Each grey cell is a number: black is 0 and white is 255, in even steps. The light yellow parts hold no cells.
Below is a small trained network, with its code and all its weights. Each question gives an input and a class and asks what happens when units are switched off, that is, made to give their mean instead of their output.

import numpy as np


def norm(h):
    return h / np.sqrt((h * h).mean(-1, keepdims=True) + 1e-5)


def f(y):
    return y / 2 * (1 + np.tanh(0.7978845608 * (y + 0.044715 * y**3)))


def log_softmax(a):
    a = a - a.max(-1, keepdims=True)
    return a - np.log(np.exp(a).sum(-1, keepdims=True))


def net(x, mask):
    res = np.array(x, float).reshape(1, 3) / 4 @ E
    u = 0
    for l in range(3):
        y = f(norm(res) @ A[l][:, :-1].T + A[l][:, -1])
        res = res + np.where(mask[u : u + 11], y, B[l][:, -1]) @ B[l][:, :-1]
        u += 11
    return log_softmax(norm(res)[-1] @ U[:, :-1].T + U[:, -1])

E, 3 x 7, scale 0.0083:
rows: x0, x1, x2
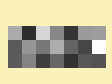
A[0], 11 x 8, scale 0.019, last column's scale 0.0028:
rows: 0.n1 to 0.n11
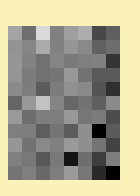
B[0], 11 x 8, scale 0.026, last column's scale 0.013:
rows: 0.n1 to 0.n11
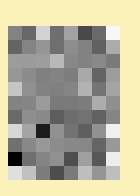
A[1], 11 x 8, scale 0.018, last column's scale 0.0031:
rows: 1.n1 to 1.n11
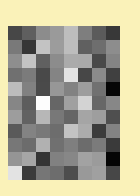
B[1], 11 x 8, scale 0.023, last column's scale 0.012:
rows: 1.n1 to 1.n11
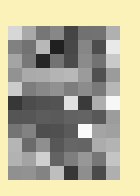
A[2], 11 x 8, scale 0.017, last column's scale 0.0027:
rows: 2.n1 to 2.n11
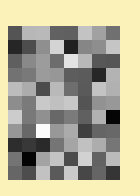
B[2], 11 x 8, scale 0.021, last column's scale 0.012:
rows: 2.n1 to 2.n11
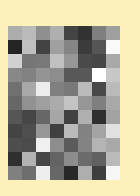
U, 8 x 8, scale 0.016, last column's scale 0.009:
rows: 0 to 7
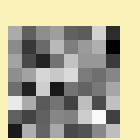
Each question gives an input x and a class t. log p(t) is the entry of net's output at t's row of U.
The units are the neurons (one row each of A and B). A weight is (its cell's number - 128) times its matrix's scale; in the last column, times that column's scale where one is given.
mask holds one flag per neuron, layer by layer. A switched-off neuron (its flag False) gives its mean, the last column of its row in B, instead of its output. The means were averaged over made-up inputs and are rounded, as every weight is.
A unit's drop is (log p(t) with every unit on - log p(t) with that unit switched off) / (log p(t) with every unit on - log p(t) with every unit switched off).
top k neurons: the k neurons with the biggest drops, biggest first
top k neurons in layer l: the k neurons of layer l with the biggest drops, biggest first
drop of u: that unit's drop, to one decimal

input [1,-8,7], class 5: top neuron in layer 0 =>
[0.n8]
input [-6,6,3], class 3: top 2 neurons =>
[0.n10 0.n1]
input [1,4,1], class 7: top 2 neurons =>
[0.n1 0.n8]
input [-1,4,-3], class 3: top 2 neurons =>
[0.n1 0.n10]
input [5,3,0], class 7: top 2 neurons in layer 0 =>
[0.n1 0.n8]
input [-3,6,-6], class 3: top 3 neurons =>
[0.n1 0.n10 0.n11]
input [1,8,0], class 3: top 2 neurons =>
[0.n1 0.n10]
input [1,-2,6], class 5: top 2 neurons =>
[0.n8 0.n11]
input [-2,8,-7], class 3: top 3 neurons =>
[0.n1 0.n10 0.n11]
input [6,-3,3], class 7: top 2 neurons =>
[0.n10 0.n8]
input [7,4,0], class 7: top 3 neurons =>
[0.n1 0.n8 0.n2]
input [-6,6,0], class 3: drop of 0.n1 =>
0.8
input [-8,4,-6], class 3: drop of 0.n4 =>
0.3
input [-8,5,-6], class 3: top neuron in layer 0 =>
[0.n10]
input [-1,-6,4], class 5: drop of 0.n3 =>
0.0
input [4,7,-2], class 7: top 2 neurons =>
[0.n1 0.n8]
